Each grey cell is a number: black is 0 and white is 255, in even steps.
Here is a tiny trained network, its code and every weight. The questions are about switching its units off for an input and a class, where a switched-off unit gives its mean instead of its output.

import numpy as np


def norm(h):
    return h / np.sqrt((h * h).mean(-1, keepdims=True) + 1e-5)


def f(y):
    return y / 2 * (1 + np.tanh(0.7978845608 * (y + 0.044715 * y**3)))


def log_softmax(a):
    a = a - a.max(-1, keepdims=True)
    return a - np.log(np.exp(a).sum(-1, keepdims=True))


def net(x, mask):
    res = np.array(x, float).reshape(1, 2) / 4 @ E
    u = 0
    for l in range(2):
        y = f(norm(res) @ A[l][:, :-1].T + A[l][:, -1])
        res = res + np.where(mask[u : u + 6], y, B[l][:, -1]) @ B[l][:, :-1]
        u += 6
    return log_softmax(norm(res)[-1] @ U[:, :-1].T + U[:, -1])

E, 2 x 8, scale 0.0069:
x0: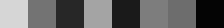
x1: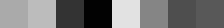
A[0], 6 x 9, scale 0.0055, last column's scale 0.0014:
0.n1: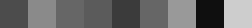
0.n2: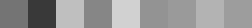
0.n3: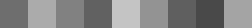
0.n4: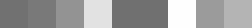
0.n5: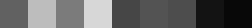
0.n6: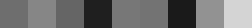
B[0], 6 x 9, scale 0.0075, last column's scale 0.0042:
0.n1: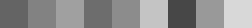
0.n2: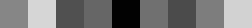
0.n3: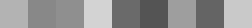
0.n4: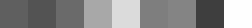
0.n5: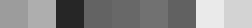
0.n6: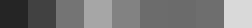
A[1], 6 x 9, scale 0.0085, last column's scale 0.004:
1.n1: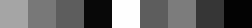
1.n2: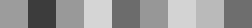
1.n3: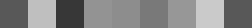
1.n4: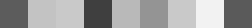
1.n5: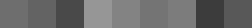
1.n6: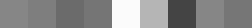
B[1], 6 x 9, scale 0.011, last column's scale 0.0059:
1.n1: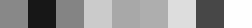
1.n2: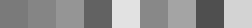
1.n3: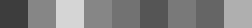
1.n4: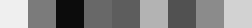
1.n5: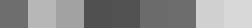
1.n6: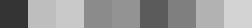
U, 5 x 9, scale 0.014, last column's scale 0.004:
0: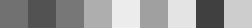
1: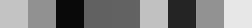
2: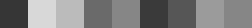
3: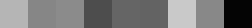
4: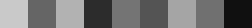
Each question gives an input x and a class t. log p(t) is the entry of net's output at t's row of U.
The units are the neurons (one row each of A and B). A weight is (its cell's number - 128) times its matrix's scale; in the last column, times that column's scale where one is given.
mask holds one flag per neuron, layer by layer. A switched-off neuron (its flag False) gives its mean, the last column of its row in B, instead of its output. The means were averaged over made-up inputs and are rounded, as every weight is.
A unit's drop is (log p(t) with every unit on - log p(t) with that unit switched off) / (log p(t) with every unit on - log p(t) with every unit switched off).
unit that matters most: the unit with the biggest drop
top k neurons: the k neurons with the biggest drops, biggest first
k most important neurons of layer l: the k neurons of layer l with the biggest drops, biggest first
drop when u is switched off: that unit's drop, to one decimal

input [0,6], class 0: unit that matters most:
1.n1
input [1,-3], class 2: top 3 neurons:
(0.n4, 1.n1, 0.n3)
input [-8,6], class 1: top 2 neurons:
(1.n4, 0.n4)
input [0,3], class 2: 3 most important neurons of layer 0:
(0.n6, 0.n3, 0.n4)
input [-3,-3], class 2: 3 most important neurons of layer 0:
(0.n2, 0.n4, 0.n3)
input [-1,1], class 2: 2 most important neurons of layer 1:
(1.n4, 1.n1)
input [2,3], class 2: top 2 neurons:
(0.n6, 1.n5)
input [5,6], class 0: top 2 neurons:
(1.n1, 0.n2)
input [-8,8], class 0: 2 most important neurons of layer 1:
(1.n1, 1.n6)
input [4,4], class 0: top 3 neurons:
(0.n2, 1.n1, 1.n4)
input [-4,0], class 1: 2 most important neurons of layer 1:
(1.n4, 1.n6)
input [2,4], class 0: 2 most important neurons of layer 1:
(1.n1, 1.n3)
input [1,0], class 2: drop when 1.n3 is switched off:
0.3
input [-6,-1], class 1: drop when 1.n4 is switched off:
1.0
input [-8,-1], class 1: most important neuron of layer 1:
(1.n4)
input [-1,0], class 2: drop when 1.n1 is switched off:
0.2
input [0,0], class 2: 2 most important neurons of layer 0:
(0.n3, 0.n2)
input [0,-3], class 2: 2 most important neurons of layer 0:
(0.n4, 0.n3)
